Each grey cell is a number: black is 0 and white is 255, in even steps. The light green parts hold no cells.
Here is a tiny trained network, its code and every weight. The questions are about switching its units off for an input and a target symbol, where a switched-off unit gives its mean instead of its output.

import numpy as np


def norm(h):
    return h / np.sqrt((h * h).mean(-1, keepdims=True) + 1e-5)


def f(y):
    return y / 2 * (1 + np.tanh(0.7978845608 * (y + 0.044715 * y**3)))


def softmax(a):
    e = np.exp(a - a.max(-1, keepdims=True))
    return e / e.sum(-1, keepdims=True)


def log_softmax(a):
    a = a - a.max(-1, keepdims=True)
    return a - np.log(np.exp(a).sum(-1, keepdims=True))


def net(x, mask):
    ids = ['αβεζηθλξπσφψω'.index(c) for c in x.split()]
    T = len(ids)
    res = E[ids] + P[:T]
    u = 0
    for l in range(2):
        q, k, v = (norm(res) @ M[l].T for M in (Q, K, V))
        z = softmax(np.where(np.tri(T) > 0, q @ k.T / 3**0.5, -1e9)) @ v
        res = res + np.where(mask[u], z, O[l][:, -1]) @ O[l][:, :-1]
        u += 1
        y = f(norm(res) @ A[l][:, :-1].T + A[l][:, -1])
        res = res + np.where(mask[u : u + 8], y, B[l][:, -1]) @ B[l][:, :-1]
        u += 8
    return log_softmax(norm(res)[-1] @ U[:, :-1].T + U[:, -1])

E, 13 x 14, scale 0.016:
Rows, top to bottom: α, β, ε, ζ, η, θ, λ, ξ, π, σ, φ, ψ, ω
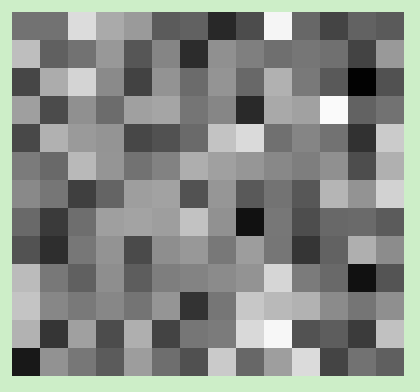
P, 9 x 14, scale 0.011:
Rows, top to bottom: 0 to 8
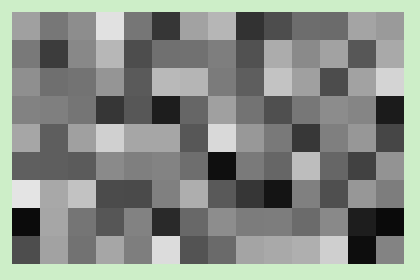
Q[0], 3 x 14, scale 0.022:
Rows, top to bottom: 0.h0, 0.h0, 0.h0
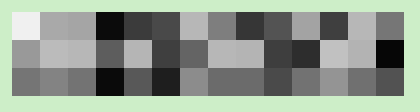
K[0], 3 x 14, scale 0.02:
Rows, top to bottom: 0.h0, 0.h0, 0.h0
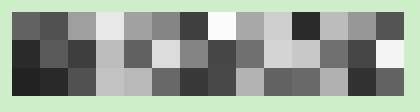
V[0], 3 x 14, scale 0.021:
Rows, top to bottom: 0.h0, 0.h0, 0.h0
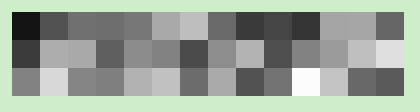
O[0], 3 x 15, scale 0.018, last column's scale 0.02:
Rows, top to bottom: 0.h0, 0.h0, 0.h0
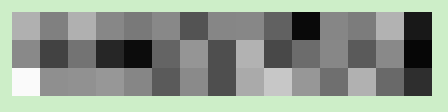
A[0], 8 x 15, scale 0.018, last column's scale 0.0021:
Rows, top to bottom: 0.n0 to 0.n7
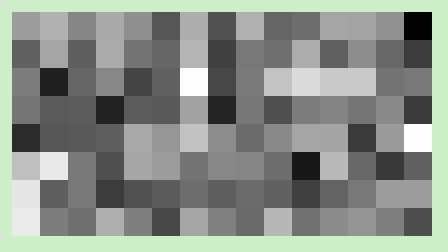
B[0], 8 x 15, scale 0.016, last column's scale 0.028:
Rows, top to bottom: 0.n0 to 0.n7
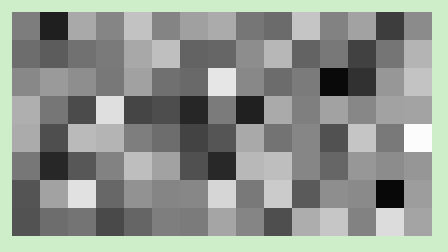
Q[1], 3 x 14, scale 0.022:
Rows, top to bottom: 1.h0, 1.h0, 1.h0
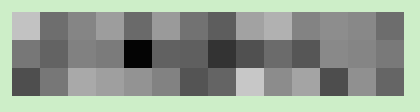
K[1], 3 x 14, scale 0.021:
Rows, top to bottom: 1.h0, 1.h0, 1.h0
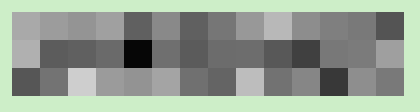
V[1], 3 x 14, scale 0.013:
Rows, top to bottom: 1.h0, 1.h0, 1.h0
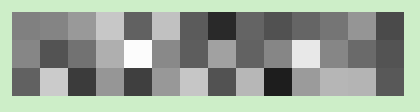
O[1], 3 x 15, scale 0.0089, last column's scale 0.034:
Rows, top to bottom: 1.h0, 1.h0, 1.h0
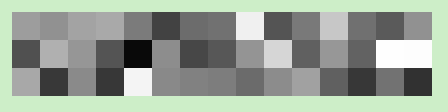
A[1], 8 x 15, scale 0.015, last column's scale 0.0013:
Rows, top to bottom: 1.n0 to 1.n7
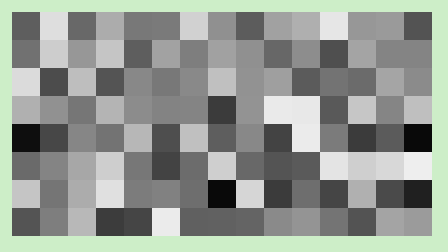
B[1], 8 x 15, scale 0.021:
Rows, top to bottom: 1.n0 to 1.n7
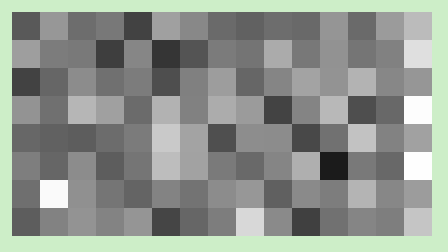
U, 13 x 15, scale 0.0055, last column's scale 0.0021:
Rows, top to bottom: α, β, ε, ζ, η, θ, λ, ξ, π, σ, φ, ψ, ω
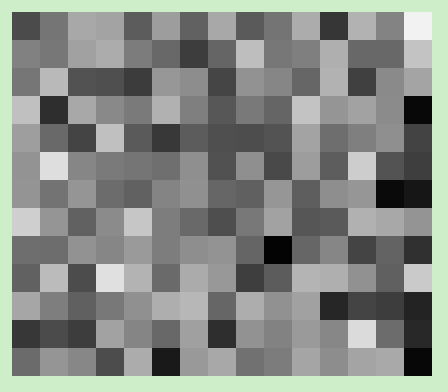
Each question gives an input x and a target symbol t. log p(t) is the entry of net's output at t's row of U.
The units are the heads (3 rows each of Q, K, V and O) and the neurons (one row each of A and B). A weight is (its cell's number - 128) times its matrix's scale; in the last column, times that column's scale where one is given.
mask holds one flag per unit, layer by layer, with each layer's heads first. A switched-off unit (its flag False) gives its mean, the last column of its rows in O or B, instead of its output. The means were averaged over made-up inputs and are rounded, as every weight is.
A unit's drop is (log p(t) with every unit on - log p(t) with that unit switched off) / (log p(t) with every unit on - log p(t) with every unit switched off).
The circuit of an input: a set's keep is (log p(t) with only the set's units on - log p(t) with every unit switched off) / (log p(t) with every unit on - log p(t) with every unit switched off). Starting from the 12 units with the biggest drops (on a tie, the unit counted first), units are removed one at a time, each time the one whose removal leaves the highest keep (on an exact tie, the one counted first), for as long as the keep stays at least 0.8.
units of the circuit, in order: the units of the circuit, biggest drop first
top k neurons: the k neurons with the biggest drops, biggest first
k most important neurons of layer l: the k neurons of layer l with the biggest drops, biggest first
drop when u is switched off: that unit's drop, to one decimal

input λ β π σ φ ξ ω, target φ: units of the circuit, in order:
(0.h0, 0.n2)
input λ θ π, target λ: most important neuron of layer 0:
(0.n6)
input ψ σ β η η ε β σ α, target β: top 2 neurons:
(1.n5, 1.n3)
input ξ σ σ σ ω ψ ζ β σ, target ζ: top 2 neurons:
(0.n7, 0.n0)
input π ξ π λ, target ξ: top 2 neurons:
(0.n5, 1.n3)
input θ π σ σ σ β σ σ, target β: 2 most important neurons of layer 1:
(1.n5, 1.n3)
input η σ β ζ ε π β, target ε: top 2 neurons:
(0.n4, 1.n0)
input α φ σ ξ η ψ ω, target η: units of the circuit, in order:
(0.h0, 0.n3)
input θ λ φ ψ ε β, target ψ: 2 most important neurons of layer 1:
(1.n4, 1.n3)
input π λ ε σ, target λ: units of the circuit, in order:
(0.h0, 0.n6, 1.h0)
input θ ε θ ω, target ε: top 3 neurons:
(0.n4, 1.n0, 0.n2)
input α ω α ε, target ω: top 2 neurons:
(0.n2, 0.n7)
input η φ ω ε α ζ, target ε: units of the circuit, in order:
(0.h0, 0.n4, 1.n0, 0.n2)
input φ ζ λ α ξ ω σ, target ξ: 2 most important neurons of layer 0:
(0.n5, 0.n4)
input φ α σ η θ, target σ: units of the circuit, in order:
(0.h0)
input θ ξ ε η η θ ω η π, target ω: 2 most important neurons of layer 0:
(0.n2, 0.n7)
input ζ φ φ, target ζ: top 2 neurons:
(0.n7, 0.n2)
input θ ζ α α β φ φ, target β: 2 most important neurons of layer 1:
(1.n5, 1.n3)
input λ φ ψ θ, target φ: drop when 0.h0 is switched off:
1.0
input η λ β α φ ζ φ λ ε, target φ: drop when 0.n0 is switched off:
0.0
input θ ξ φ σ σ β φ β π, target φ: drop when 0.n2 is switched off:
0.4
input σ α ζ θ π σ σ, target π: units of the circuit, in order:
(0.h0)
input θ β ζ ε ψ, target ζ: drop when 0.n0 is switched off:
0.1
